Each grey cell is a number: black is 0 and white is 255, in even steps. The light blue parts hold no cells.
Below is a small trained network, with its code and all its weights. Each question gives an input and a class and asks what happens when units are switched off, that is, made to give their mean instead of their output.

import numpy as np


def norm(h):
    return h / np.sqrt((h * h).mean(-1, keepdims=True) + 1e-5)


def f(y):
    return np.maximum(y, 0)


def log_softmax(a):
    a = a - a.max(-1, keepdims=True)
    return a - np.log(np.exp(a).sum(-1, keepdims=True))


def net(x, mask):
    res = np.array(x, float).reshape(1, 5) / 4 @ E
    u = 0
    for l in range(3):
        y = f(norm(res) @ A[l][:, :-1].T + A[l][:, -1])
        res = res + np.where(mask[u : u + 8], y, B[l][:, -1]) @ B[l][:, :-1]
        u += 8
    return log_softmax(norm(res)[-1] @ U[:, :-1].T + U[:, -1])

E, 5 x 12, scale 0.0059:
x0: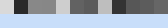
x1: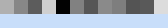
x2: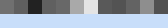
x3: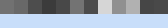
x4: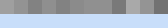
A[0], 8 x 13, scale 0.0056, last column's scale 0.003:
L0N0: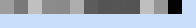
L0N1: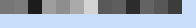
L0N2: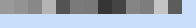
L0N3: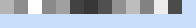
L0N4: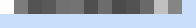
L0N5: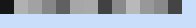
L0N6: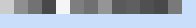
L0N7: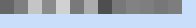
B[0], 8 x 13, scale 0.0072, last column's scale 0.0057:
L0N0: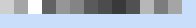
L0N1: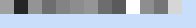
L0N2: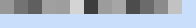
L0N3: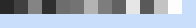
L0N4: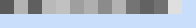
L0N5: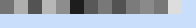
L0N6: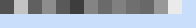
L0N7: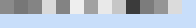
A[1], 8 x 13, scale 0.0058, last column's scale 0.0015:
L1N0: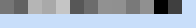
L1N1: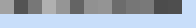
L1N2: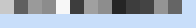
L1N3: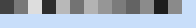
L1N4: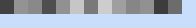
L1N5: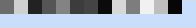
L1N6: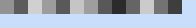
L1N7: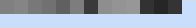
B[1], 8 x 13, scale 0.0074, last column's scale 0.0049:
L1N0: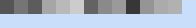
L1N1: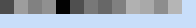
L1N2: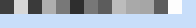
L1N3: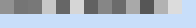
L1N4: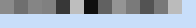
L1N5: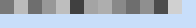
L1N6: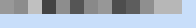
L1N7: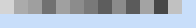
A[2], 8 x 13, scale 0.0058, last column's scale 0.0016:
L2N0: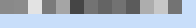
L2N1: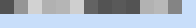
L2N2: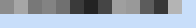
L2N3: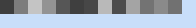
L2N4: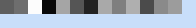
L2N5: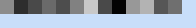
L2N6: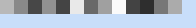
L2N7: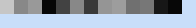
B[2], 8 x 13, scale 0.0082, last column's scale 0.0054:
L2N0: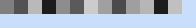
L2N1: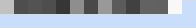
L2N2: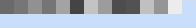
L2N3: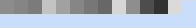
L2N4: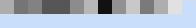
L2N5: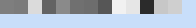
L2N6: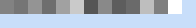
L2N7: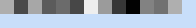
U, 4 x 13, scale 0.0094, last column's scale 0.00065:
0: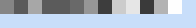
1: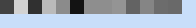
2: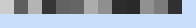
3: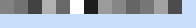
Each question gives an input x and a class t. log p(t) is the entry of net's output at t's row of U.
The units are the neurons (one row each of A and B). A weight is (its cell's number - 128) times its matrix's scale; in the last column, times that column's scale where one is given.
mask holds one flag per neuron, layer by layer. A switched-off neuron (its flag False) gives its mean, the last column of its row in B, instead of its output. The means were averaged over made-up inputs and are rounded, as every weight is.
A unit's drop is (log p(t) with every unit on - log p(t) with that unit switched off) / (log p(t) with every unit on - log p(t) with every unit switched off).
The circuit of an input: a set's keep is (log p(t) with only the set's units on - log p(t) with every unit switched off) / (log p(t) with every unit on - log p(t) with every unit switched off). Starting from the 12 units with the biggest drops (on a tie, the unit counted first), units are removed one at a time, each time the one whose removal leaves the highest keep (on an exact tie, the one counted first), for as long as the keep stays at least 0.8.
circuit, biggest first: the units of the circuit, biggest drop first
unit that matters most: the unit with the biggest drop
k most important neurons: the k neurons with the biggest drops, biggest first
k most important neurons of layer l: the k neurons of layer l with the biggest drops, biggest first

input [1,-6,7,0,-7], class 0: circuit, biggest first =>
L2N5
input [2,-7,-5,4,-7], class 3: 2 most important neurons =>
L1N3, L1N0
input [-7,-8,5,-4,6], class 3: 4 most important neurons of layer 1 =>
L1N2, L1N3, L1N4, L1N0
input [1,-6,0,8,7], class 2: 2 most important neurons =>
L2N7, L1N7
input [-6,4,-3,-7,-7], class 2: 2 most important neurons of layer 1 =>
L1N2, L1N1
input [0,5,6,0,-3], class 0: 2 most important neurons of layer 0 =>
L0N1, L0N7
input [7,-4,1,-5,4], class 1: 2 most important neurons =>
L1N2, L0N6
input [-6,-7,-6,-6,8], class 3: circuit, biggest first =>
L0N7, L2N1
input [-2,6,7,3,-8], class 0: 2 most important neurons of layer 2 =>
L2N5, L2N1
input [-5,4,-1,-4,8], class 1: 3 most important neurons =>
L0N5, L1N5, L0N7
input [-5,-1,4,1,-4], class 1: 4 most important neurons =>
L0N5, L1N5, L0N3, L2N4
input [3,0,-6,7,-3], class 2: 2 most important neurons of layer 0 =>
L0N1, L0N5
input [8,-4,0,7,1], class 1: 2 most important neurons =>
L1N2, L0N6
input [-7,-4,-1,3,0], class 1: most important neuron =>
L0N5
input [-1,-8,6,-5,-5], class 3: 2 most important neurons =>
L0N7, L0N3
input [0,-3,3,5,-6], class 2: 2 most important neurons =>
L0N3, L2N7
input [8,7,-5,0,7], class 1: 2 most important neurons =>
L1N2, L0N7
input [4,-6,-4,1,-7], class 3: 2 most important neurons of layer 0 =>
L0N7, L0N5
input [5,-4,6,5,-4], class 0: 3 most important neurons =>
L2N5, L0N1, L0N5
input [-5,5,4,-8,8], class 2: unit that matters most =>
L1N6
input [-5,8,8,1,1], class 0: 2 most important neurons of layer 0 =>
L0N1, L0N7
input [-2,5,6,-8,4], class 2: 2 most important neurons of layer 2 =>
L2N1, L2N0
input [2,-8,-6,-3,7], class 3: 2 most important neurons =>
L0N7, L1N3
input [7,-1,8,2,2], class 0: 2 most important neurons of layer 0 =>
L0N1, L0N5
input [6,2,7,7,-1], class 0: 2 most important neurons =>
L2N5, L0N1
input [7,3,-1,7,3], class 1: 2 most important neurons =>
L0N4, L1N2
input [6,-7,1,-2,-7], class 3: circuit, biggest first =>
L1N3
